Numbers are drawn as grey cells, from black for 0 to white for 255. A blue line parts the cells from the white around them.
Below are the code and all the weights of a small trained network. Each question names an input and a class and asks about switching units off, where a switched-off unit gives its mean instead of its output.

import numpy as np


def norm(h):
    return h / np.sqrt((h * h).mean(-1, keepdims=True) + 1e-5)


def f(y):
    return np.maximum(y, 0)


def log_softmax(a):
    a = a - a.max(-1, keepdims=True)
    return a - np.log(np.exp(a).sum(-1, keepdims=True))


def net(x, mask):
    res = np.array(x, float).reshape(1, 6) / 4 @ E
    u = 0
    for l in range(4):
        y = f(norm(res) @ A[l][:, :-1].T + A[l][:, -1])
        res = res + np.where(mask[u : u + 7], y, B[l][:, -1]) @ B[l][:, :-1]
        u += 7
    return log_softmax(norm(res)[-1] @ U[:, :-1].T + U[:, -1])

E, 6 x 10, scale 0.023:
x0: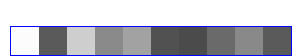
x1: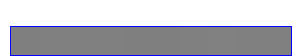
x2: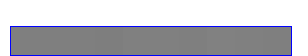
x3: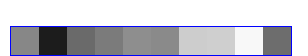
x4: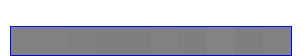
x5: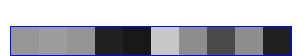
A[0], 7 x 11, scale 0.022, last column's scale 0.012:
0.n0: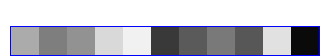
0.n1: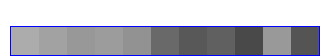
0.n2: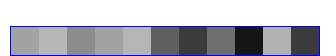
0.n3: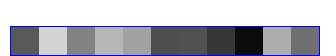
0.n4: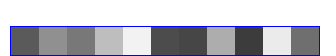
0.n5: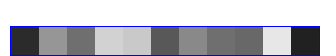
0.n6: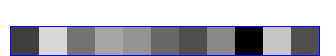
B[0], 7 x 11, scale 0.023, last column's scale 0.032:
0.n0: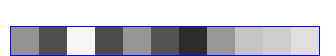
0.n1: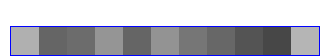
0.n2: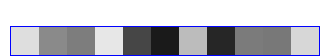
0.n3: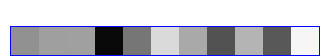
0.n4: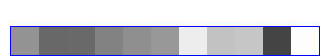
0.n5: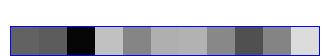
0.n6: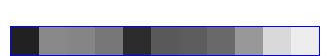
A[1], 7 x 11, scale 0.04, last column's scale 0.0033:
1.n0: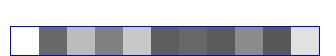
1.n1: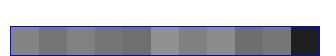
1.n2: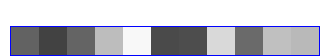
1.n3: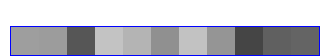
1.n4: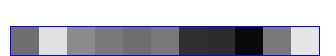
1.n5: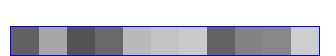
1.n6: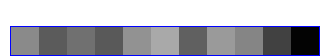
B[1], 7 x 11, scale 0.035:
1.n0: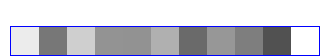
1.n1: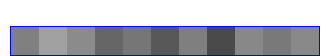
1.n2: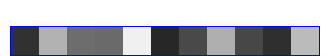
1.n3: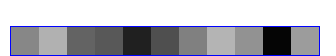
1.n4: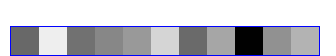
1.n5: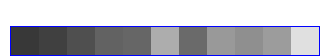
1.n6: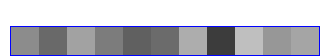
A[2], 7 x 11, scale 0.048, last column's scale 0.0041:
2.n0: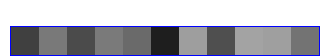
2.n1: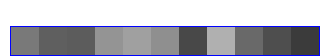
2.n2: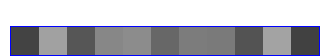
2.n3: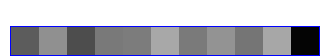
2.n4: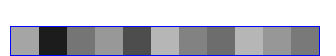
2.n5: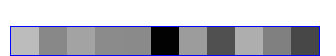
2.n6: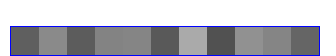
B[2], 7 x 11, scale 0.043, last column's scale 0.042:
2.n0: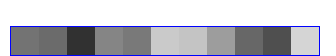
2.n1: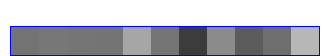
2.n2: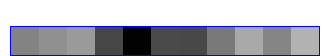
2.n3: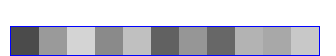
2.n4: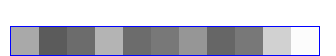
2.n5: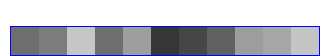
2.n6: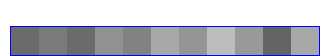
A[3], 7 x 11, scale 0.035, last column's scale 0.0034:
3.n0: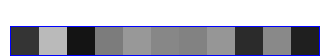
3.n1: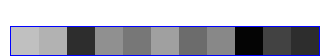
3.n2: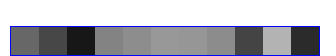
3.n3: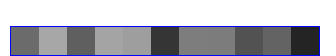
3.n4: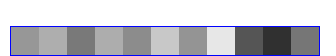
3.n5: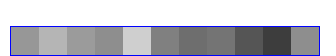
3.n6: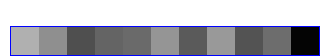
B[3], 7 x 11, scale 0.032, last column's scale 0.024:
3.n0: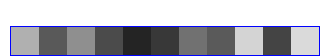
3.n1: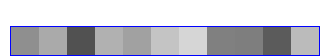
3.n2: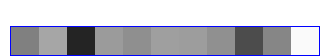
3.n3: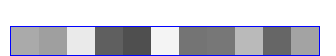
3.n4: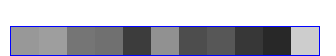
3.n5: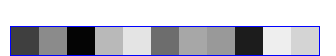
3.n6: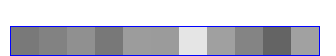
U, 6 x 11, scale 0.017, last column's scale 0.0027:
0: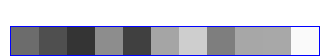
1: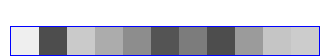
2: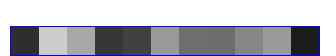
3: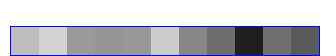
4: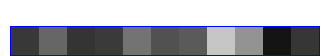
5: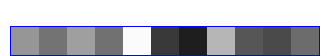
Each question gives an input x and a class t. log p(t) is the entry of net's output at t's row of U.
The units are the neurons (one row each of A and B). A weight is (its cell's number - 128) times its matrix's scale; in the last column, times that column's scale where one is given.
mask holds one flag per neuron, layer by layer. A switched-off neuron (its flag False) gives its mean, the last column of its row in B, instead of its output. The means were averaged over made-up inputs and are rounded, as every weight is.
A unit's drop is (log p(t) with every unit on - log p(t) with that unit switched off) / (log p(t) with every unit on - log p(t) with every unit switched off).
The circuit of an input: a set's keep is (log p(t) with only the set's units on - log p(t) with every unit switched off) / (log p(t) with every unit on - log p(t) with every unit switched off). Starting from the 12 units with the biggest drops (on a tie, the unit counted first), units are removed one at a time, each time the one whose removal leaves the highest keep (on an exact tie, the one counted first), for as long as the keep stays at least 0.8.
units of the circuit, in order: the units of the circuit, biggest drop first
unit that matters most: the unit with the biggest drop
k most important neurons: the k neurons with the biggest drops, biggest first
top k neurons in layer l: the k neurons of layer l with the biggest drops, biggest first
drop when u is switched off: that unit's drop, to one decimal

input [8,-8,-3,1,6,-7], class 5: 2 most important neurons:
(0.n3 1.n2)
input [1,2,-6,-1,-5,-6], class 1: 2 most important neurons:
(0.n0 0.n2)
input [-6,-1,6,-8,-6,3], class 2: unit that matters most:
0.n4
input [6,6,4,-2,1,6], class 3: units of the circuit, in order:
(0.n4 1.n4)
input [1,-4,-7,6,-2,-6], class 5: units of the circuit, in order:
(0.n3 1.n2)
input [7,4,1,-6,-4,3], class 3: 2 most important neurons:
(0.n4 1.n4)
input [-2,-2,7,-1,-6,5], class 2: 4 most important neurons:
(0.n0 0.n4 0.n2 0.n3)
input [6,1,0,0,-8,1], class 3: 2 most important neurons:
(0.n4 0.n3)
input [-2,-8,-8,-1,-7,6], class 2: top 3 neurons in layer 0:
(0.n0 0.n4 0.n2)
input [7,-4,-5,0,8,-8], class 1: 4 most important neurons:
(0.n2 0.n4 1.n4 0.n1)
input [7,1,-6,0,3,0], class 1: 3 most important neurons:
(0.n5 1.n2 1.n4)
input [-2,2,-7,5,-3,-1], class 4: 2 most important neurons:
(0.n3 0.n2)
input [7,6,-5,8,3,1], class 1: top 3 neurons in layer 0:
(0.n5 0.n6 0.n0)
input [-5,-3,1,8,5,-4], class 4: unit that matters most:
0.n3
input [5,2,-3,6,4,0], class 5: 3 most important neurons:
(0.n3 0.n6 0.n4)
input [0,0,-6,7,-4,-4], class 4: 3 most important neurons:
(0.n3 0.n2 0.n0)
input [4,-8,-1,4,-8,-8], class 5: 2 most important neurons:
(0.n0 1.n2)
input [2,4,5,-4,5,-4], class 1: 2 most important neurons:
(0.n0 0.n2)
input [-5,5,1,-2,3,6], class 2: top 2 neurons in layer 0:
(0.n4 0.n5)
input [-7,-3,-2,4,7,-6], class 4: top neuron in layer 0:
(0.n3)
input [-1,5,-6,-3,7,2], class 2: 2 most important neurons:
(0.n4 1.n0)
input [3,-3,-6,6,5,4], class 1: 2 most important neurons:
(0.n5 0.n6)
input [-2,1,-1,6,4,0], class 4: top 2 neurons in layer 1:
(1.n0 1.n2)
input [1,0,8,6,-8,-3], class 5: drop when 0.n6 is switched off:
0.4
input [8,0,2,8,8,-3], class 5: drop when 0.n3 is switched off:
0.7
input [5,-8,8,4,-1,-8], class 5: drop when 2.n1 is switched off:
0.0
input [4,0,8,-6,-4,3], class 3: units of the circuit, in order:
(0.n4)
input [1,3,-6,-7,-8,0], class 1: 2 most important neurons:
(0.n2 0.n5)
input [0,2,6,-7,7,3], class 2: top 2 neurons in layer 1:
(1.n0 1.n4)
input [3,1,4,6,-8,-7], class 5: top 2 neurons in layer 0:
(0.n0 0.n6)
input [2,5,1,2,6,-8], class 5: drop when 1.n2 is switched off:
0.3
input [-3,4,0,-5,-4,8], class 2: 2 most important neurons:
(0.n4 1.n0)
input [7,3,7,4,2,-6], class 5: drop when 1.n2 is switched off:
0.1
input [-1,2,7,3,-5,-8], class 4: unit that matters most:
0.n5
